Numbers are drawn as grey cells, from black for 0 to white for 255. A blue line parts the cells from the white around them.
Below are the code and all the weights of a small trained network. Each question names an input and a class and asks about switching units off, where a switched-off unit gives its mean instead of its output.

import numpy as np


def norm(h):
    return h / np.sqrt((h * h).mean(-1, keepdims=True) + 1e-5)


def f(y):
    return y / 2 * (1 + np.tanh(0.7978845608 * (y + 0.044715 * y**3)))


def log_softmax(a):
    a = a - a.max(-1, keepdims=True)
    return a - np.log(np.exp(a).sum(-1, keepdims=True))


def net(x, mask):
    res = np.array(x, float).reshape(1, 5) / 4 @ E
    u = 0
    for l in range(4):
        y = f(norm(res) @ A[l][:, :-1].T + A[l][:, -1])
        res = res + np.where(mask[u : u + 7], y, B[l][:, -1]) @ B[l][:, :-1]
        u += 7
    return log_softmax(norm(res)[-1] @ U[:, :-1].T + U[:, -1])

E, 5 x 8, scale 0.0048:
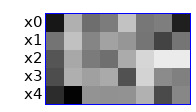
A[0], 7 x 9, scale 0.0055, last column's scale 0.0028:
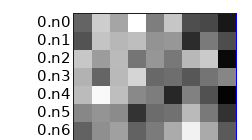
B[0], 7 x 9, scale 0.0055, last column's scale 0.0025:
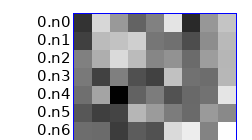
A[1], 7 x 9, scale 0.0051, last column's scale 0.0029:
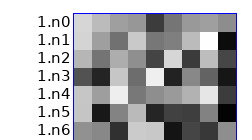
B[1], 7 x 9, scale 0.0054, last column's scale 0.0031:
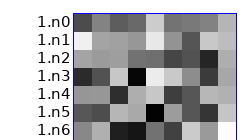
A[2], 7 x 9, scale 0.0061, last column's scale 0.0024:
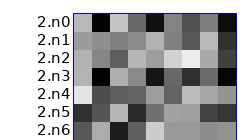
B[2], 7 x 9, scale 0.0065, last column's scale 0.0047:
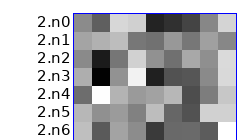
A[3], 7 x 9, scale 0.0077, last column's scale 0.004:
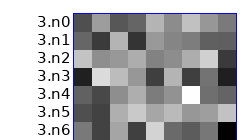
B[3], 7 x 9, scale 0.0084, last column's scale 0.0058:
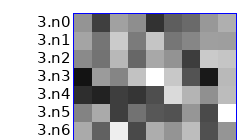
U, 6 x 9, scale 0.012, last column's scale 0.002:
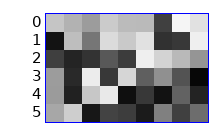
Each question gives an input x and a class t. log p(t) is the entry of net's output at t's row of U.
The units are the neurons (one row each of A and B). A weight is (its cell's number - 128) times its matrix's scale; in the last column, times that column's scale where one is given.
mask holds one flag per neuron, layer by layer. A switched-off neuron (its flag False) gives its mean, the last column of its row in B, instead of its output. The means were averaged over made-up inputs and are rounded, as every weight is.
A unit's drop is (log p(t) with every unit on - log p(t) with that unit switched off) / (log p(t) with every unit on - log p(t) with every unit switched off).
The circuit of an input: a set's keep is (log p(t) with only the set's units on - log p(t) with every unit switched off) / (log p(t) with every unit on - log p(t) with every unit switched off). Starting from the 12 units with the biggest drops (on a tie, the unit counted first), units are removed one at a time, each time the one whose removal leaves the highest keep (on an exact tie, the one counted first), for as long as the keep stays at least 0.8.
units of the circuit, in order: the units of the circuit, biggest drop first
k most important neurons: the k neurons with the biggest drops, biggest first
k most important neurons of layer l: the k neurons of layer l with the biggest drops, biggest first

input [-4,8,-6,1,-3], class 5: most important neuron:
(0.n4)
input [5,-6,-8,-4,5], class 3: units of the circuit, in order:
(1.n3, 3.n6)
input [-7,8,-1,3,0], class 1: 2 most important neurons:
(0.n0, 3.n3)
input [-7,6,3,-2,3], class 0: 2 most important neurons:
(1.n4, 1.n1)
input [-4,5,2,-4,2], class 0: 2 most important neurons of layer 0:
(0.n2, 0.n5)
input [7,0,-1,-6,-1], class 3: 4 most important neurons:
(1.n3, 3.n5, 0.n6, 3.n6)
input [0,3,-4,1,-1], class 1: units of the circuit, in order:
(0.n0, 3.n3)
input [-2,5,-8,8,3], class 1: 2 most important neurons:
(0.n0, 3.n3)
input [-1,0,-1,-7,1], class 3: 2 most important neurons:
(1.n3, 0.n6)
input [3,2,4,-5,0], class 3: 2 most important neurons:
(1.n3, 0.n4)
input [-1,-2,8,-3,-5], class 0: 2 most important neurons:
(1.n1, 0.n2)
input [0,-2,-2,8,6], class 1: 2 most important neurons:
(0.n0, 3.n3)
